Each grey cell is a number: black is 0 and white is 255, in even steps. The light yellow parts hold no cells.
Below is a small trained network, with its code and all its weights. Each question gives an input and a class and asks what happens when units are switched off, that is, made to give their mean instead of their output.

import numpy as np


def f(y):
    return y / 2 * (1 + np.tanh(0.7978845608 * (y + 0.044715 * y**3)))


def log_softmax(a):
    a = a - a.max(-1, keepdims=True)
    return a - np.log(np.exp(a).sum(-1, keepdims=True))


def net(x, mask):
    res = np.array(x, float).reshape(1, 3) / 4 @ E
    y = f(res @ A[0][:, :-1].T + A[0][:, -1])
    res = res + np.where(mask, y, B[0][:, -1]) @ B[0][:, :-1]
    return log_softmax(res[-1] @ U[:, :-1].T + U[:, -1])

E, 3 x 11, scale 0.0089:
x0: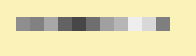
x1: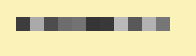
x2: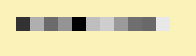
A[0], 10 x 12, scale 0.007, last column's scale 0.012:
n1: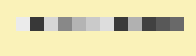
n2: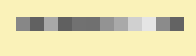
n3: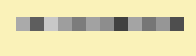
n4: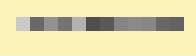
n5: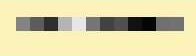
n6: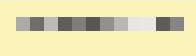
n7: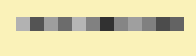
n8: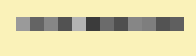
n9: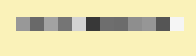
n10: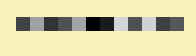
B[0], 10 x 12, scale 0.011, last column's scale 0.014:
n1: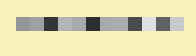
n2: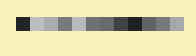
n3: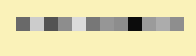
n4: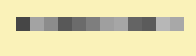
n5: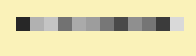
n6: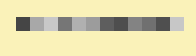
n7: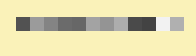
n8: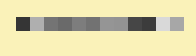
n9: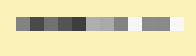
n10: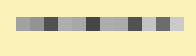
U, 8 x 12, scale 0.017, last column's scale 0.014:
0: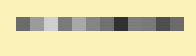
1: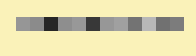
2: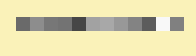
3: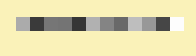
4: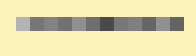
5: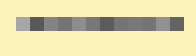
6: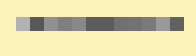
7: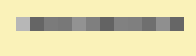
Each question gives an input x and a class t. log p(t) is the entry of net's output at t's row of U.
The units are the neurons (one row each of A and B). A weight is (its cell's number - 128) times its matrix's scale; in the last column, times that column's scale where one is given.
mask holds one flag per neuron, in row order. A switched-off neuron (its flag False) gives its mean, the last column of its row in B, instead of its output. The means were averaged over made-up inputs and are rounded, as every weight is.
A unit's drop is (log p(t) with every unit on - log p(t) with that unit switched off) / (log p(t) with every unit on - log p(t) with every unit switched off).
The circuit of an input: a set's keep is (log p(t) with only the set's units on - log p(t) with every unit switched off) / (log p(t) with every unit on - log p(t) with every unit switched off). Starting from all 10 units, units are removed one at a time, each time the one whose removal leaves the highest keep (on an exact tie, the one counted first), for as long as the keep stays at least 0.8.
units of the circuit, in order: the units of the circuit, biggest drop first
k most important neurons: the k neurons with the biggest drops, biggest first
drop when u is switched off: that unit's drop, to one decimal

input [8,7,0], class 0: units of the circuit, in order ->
[n6]
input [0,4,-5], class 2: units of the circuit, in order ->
[n9 n7]
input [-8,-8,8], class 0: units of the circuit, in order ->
[n5 n9]
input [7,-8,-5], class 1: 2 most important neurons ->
[n1 n5]
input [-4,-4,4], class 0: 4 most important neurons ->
[n9 n10 n7 n8]
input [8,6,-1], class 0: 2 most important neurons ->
[n6 n2]
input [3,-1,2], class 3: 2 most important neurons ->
[n5 n7]
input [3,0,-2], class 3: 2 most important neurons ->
[n5 n9]
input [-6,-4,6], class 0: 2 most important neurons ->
[n9 n7]
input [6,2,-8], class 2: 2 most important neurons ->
[n7 n9]
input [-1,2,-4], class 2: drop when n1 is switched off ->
0.2
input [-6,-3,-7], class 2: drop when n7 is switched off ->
0.6
